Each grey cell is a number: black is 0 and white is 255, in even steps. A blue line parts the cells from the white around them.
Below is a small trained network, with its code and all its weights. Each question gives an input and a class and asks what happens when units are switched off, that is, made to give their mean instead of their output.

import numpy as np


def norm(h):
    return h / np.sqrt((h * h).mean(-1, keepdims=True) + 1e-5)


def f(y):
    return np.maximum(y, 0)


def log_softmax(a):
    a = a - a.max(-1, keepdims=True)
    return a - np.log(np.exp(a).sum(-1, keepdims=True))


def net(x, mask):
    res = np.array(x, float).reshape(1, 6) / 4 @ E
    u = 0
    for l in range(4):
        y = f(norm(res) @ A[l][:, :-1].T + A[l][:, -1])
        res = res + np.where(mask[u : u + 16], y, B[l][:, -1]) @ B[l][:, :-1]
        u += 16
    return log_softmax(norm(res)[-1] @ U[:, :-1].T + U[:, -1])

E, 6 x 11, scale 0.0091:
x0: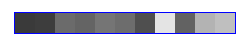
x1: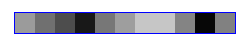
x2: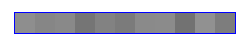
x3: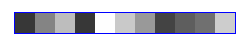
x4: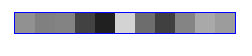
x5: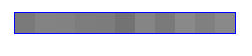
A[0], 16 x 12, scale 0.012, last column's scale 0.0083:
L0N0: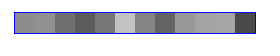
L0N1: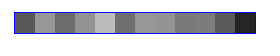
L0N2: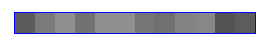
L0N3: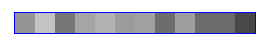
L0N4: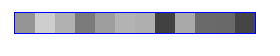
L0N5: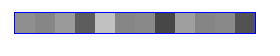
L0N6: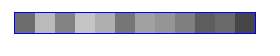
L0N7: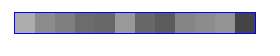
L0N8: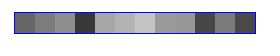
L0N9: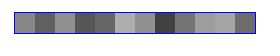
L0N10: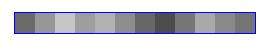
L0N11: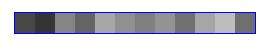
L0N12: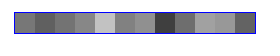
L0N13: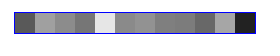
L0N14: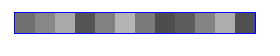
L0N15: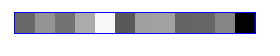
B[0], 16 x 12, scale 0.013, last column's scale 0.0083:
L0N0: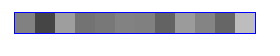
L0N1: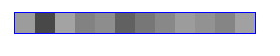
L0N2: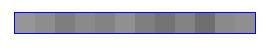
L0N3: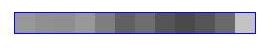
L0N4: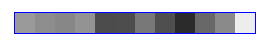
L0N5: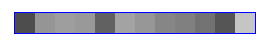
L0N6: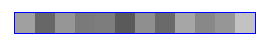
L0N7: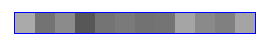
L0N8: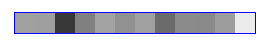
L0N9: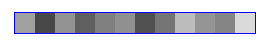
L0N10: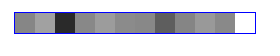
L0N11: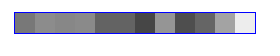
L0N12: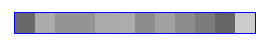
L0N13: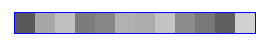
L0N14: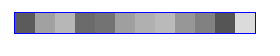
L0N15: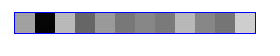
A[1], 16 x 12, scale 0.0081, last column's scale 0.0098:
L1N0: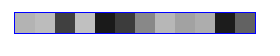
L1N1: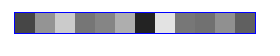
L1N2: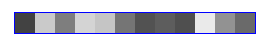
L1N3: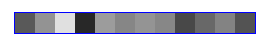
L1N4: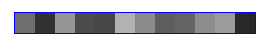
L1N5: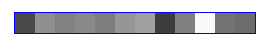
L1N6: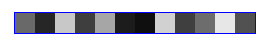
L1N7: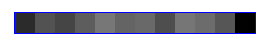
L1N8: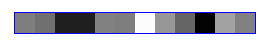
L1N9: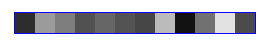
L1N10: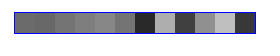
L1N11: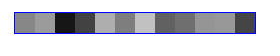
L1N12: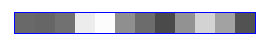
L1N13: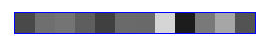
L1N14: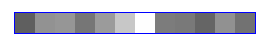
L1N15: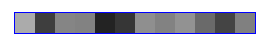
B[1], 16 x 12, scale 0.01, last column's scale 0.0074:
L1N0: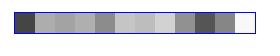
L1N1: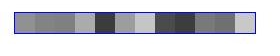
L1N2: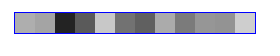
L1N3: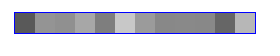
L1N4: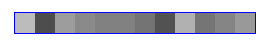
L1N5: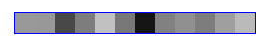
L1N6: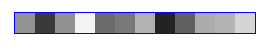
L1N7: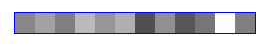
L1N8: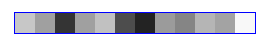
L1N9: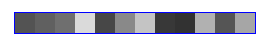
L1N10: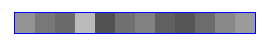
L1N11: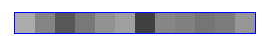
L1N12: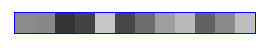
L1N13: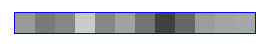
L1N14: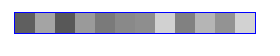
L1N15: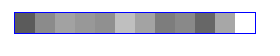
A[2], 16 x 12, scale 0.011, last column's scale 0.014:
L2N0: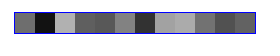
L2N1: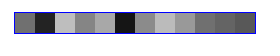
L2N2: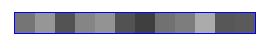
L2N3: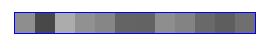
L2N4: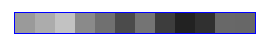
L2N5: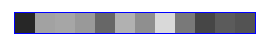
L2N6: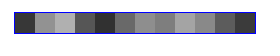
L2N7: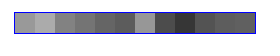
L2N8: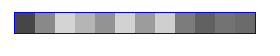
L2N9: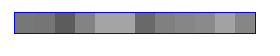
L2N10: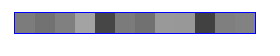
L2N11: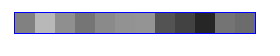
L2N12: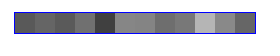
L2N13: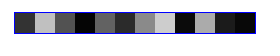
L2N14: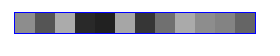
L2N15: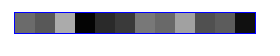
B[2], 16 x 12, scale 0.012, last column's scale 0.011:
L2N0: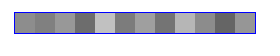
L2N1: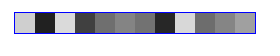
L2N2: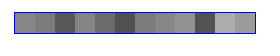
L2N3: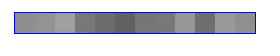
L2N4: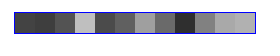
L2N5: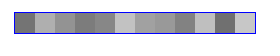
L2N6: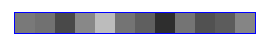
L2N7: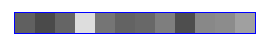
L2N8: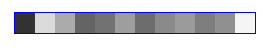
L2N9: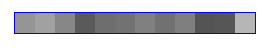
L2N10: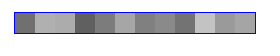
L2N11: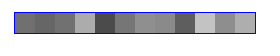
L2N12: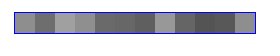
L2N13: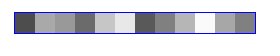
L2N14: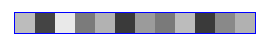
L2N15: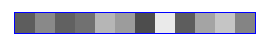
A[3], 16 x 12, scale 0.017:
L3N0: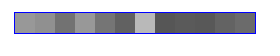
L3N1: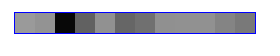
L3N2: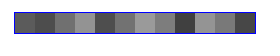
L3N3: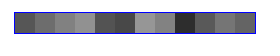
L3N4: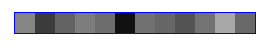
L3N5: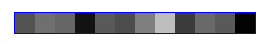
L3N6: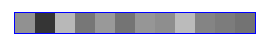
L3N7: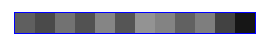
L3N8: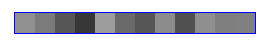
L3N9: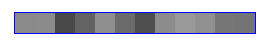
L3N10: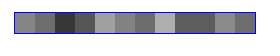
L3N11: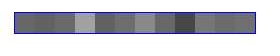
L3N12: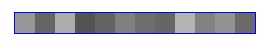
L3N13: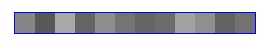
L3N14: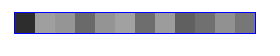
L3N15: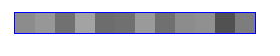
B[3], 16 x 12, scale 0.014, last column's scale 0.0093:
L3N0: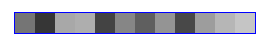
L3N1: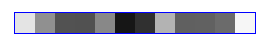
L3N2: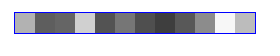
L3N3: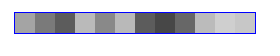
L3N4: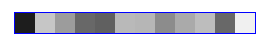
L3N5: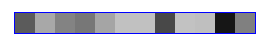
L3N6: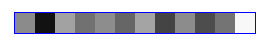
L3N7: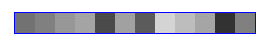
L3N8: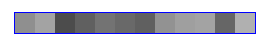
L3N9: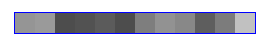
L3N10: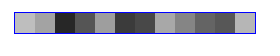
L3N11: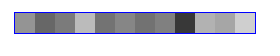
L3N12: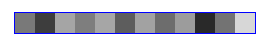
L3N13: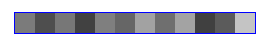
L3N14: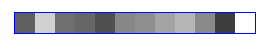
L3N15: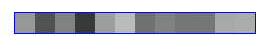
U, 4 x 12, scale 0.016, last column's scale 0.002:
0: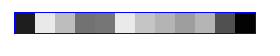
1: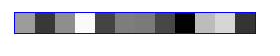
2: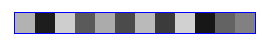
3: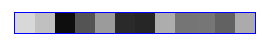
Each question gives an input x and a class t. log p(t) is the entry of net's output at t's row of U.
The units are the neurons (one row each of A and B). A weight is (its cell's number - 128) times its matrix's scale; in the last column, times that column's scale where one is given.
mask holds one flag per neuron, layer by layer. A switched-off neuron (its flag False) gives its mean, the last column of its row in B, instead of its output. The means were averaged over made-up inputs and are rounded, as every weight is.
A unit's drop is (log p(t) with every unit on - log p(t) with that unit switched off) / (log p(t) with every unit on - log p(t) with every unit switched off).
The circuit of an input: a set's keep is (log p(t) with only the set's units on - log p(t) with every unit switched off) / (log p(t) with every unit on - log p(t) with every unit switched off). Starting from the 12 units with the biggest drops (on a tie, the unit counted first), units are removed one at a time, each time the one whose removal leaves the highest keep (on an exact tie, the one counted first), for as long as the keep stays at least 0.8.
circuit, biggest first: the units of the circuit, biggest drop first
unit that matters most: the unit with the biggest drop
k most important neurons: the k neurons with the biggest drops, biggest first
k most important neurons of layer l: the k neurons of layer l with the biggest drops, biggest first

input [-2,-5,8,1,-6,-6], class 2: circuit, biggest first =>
L0N15
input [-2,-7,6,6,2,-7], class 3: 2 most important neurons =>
L0N10, L1N2
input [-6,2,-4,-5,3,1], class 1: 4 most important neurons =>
L0N4, L0N14, L0N13, L2N4
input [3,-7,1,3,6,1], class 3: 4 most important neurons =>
L0N10, L0N15, L1N5, L1N2
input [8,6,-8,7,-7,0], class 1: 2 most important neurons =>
L1N6, L0N11
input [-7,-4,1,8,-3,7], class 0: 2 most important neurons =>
L0N13, L0N12
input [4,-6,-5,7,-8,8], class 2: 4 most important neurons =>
L0N15, L2N1, L0N1, L1N12
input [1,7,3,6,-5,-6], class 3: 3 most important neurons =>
L0N8, L1N8, L1N0
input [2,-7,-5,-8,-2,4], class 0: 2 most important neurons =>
L1N0, L0N10
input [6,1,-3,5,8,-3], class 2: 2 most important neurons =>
L0N9, L0N0
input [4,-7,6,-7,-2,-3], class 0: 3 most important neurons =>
L1N0, L0N10, L0N8
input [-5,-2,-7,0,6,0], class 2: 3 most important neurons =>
L0N9, L2N14, L0N0
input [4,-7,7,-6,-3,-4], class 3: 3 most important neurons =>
L1N2, L0N14, L0N13
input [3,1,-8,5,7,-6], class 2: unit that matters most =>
L0N9
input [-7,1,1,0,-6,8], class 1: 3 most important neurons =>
L0N4, L0N3, L2N4
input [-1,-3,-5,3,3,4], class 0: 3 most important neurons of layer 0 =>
L0N14, L0N12, L0N5
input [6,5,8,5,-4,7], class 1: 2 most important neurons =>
L0N11, L1N6
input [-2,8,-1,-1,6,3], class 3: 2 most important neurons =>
L0N8, L1N8
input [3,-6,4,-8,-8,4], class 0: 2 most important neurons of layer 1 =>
L1N0, L1N15
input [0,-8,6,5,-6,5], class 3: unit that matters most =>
L0N10
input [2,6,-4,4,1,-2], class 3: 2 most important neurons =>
L0N8, L1N8
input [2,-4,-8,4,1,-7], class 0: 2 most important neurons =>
L0N14, L0N13
